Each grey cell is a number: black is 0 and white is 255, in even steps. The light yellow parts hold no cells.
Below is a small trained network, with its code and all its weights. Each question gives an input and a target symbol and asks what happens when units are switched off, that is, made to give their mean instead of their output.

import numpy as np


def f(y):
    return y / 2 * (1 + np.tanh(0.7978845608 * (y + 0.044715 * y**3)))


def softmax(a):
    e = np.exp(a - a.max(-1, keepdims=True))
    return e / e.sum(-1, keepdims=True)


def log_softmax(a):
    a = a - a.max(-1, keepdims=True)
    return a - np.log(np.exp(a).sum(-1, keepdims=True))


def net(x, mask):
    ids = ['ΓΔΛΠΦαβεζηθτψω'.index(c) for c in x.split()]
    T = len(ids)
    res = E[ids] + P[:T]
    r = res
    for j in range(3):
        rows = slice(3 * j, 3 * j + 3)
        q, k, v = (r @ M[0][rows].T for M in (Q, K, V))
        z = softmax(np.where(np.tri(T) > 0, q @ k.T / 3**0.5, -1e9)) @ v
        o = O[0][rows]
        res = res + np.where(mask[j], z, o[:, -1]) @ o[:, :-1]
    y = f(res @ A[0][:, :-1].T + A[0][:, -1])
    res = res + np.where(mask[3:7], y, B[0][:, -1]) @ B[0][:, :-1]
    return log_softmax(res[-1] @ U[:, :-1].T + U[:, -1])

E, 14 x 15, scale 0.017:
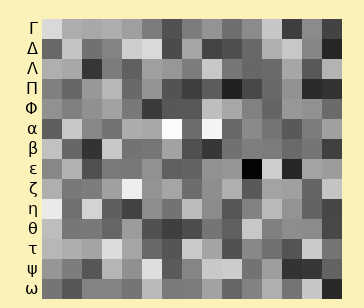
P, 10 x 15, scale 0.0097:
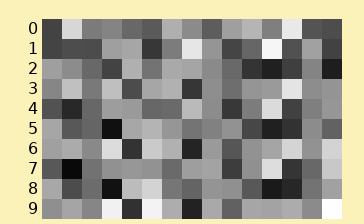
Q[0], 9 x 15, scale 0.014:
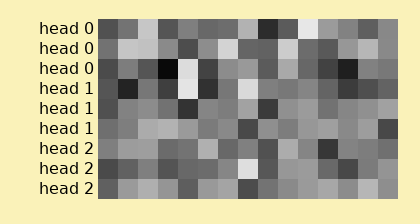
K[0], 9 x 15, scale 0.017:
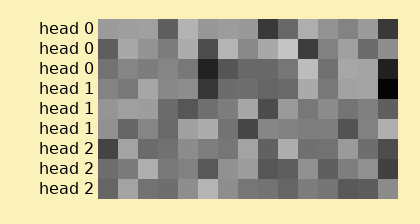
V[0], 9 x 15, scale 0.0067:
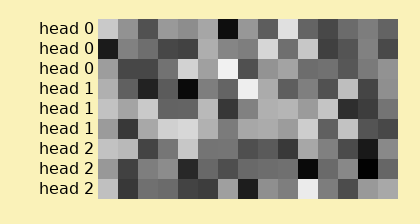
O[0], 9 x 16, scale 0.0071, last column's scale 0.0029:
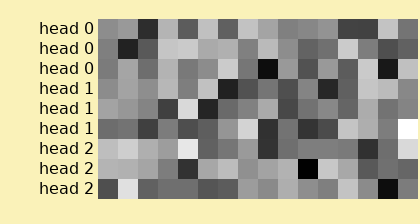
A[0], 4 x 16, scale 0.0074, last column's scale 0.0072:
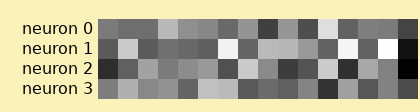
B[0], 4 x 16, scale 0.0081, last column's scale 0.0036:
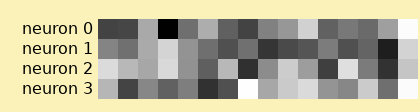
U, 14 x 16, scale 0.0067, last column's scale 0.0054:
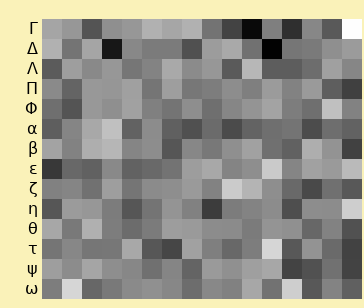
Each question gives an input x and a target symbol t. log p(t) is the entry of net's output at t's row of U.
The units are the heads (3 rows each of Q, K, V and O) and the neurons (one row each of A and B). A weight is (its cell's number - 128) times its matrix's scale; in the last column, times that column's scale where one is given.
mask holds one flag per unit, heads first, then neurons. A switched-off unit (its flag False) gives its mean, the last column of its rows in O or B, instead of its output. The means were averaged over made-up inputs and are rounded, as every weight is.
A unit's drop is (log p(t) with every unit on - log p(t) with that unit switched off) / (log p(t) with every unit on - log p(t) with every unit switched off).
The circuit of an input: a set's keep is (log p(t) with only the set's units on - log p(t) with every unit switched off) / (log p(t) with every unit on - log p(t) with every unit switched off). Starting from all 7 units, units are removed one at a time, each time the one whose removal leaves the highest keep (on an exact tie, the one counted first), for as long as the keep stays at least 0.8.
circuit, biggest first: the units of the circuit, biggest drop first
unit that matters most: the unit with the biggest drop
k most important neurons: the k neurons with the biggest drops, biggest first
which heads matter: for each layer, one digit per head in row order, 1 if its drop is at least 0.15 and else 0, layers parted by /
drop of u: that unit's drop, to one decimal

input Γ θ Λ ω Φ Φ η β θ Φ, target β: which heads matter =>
010
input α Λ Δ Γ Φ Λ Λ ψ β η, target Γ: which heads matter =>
110
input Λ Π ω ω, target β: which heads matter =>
010
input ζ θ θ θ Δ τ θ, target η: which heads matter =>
110
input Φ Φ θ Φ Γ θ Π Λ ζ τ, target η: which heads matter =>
100
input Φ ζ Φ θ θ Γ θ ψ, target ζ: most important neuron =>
(neuron 0)
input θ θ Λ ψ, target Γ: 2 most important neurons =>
(neuron 3; neuron 2)
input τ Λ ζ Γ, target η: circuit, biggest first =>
(head 0; neuron 0)
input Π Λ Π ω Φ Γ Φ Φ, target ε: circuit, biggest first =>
(head 2; neuron 2)
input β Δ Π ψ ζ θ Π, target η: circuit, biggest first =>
(head 0; head 1)
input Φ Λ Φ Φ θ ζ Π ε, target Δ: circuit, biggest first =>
(neuron 0; neuron 2)
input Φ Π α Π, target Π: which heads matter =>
100
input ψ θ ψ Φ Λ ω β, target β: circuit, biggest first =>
(head 1; neuron 3)
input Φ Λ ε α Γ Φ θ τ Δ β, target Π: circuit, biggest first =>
(head 0)
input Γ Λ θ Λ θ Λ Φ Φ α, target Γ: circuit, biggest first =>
(neuron 1; neuron 0)
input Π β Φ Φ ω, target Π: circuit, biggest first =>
(neuron 2; head 0)
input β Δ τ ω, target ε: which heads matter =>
001
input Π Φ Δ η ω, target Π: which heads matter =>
100
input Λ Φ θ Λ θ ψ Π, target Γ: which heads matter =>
010
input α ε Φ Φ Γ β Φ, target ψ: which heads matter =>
010
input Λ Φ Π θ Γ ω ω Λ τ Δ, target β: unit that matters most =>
head 1
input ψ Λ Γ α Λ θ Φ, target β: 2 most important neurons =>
(neuron 3; neuron 0)
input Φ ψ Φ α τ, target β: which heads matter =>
001
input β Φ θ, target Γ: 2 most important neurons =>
(neuron 0; neuron 3)
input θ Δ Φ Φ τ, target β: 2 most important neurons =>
(neuron 2; neuron 0)
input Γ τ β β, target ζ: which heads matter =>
011
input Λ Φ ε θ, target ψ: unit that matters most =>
head 1
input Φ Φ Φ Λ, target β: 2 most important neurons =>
(neuron 3; neuron 1)
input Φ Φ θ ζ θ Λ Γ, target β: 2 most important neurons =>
(neuron 3; neuron 0)
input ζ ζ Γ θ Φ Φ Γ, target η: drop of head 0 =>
0.7
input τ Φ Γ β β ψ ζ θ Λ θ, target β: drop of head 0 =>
0.1
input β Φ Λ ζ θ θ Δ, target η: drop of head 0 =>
0.8
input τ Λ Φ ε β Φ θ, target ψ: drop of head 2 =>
0.0
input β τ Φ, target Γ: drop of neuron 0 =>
0.3
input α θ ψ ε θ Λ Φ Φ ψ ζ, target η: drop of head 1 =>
0.1
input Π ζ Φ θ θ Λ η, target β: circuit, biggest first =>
(head 1)
